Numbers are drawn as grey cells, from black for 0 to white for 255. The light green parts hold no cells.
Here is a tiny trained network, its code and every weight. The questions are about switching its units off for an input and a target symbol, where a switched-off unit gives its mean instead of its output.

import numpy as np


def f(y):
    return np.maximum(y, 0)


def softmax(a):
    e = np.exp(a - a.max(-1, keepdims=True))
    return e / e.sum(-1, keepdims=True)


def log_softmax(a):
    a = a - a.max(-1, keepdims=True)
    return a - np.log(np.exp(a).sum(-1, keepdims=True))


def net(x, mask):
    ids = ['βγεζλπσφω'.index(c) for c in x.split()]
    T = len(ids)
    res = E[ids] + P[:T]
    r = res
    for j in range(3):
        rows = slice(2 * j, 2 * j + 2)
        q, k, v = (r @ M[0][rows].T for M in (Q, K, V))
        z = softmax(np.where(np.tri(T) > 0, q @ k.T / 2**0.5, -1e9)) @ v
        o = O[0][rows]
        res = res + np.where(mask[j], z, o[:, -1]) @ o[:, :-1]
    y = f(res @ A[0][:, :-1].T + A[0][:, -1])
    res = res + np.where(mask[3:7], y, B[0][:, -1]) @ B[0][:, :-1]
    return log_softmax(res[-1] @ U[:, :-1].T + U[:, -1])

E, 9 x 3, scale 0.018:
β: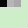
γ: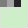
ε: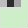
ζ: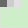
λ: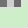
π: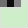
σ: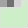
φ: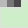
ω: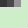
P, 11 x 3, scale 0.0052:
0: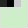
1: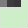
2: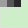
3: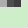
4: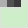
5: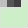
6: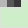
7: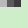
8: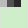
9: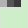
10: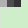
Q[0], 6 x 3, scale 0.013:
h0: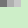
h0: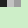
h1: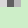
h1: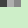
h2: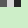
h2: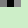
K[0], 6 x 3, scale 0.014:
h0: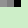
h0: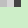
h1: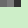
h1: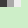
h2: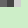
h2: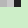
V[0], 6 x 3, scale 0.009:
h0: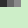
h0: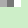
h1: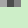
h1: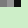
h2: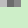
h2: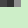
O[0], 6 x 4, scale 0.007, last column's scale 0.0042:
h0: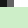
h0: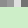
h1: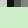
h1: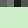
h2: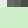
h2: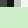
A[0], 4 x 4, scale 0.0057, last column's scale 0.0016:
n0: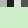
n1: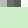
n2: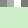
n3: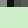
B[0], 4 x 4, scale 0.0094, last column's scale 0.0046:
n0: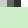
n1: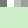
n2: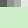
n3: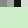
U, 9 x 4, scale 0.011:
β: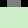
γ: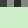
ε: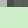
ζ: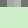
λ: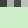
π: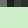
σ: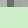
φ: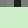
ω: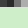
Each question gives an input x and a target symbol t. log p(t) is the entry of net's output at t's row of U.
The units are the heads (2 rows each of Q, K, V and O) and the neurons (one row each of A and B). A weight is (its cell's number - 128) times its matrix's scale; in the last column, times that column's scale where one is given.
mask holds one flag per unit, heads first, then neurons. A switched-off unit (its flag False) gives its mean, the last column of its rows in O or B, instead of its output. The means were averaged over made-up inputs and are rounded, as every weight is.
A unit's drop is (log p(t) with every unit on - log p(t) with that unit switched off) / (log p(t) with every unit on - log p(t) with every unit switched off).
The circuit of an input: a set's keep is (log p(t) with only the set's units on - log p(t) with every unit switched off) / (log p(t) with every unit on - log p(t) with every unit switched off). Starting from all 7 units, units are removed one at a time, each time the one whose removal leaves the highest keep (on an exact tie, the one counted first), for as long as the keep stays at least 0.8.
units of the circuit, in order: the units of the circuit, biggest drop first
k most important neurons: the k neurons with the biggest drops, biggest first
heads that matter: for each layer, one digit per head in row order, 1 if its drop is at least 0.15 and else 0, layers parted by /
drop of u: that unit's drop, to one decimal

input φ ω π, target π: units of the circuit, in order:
n0, h1
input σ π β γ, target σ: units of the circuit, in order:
h0, h1
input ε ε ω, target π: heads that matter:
011
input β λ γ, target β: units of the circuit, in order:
h0, h2, h1
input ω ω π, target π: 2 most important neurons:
n0, n3
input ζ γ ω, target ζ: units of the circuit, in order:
h1, h0
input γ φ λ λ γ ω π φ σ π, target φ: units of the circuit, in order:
n3, h1, h2
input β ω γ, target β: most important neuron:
n0
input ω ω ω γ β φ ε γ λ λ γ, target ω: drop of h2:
0.4
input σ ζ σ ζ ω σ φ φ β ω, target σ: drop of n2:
0.0
